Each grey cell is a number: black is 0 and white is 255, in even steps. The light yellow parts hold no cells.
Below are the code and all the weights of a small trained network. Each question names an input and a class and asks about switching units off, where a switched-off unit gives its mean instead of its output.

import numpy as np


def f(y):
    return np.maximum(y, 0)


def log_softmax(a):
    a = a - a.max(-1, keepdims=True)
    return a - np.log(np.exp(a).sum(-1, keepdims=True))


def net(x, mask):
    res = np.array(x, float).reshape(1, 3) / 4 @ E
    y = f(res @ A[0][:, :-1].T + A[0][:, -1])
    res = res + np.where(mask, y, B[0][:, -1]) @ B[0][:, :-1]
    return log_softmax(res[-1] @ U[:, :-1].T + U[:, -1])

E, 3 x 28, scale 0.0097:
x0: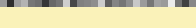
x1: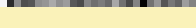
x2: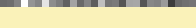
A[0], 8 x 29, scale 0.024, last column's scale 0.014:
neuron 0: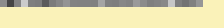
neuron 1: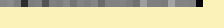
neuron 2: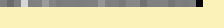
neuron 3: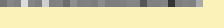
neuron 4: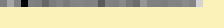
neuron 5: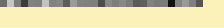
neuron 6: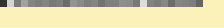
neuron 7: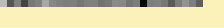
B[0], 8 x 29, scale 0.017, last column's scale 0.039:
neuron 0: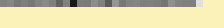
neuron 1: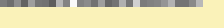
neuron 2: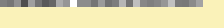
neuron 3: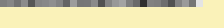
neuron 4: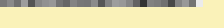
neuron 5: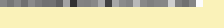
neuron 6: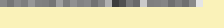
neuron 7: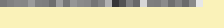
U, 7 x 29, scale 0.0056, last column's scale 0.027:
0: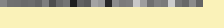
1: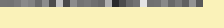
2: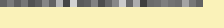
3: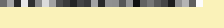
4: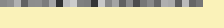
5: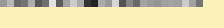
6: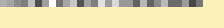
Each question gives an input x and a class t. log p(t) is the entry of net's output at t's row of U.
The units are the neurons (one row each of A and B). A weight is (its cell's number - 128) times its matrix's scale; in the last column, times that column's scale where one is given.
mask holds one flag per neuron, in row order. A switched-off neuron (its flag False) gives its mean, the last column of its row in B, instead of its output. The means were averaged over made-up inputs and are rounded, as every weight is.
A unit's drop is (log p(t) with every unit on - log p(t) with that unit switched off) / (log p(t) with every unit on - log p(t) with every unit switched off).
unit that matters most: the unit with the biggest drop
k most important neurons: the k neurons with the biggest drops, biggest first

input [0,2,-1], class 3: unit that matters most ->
neuron 5
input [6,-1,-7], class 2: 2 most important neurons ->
neuron 1; neuron 5
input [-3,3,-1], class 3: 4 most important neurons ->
neuron 1; neuron 6; neuron 2; neuron 4
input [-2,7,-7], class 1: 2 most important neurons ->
neuron 7; neuron 3
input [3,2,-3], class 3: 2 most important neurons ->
neuron 5; neuron 2
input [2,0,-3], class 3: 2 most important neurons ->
neuron 5; neuron 2
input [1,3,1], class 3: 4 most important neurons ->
neuron 5; neuron 6; neuron 1; neuron 2
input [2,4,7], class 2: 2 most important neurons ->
neuron 2; neuron 3
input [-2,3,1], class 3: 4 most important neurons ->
neuron 6; neuron 1; neuron 2; neuron 5
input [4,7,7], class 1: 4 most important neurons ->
neuron 7; neuron 2; neuron 4; neuron 5
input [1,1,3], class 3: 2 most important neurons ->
neuron 1; neuron 5
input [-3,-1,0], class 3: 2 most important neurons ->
neuron 1; neuron 2
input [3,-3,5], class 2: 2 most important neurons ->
neuron 2; neuron 5
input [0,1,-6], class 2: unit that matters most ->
neuron 1
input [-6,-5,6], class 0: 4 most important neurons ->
neuron 5; neuron 4; neuron 7; neuron 1
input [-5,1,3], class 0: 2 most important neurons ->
neuron 5; neuron 4
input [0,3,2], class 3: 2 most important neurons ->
neuron 6; neuron 1
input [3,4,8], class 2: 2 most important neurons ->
neuron 2; neuron 3
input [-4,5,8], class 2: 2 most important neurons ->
neuron 3; neuron 2
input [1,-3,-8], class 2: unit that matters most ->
neuron 1
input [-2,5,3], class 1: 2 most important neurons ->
neuron 7; neuron 4
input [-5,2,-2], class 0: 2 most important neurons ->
neuron 5; neuron 3
